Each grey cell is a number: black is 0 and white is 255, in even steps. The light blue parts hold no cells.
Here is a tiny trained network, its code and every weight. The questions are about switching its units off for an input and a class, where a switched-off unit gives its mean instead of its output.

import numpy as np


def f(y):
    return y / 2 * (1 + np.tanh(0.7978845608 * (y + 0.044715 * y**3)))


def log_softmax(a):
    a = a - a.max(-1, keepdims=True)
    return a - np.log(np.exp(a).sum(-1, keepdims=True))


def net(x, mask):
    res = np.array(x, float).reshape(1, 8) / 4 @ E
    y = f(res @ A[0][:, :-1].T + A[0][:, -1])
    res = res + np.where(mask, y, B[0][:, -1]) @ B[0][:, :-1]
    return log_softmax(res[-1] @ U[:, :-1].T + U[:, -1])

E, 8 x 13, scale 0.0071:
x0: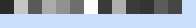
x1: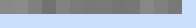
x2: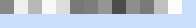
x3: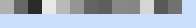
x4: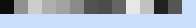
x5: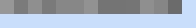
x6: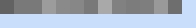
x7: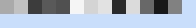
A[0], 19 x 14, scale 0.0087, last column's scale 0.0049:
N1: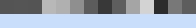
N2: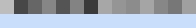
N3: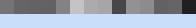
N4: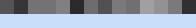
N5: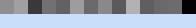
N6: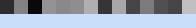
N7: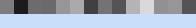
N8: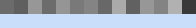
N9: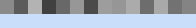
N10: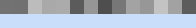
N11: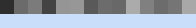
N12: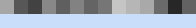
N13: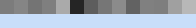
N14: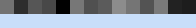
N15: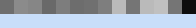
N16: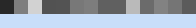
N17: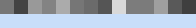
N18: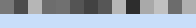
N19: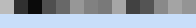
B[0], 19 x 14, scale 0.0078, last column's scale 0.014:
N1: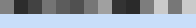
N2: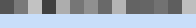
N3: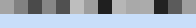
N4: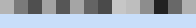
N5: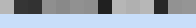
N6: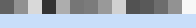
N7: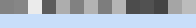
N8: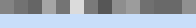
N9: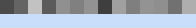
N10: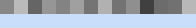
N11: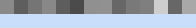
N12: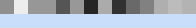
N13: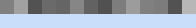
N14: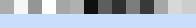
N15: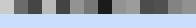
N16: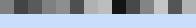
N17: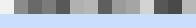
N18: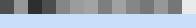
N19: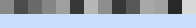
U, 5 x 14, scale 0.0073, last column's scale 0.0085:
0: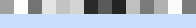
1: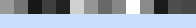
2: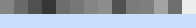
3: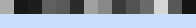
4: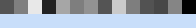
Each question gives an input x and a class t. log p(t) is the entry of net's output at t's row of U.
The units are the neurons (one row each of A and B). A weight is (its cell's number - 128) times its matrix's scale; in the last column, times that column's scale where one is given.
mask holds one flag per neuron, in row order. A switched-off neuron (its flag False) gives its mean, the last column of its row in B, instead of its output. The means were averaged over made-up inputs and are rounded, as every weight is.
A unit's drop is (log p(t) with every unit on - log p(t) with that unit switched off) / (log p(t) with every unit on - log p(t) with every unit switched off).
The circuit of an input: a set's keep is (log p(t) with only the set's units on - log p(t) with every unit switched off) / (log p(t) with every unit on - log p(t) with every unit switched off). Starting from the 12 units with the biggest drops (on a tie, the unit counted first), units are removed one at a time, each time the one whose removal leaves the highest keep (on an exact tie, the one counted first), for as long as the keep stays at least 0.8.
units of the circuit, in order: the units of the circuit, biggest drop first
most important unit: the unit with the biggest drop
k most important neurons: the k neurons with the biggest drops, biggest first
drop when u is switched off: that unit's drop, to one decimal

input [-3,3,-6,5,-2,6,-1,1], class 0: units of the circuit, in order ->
N14
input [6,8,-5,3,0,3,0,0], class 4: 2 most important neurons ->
N6; N10
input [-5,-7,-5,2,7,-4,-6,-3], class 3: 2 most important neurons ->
N1; N11
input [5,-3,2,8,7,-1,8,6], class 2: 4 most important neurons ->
N1; N6; N19; N16
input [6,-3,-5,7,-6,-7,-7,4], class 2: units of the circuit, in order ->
N19; N6; N12; N1
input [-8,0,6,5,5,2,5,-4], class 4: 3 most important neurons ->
N7; N14; N2
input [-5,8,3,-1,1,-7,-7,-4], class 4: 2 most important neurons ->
N14; N7
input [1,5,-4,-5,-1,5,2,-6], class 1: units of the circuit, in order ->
N4; N17
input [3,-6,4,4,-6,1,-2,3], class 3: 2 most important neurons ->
N14; N19
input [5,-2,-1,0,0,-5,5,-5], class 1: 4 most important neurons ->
N17; N7; N2; N4
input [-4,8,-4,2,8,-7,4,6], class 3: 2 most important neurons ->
N1; N11
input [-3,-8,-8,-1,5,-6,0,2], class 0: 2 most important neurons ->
N14; N12
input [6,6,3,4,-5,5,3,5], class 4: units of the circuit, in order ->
N6; N1
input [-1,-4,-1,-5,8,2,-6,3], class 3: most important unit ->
N16
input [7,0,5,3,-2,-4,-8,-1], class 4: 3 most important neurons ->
N14; N6; N12
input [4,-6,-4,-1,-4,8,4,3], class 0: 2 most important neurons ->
N14; N1
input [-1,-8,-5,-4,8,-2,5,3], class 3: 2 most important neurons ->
N16; N11
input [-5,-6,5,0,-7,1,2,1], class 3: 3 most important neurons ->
N14; N6; N19
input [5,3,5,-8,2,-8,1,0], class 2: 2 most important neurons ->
N14; N16
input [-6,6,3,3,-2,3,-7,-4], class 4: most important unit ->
N7
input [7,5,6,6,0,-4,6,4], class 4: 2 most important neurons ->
N14; N6
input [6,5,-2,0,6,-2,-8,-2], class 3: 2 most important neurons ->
N1; N16
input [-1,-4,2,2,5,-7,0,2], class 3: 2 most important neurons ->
N1; N14
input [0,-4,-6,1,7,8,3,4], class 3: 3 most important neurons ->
N1; N11; N16
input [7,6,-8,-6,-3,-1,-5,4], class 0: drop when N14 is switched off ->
1.3
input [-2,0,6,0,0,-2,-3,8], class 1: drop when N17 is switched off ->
0.0
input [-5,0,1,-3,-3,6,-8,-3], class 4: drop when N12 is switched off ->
0.1
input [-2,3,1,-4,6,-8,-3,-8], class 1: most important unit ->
N4
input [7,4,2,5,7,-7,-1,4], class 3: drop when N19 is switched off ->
-0.1
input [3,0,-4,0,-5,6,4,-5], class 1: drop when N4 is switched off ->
0.4
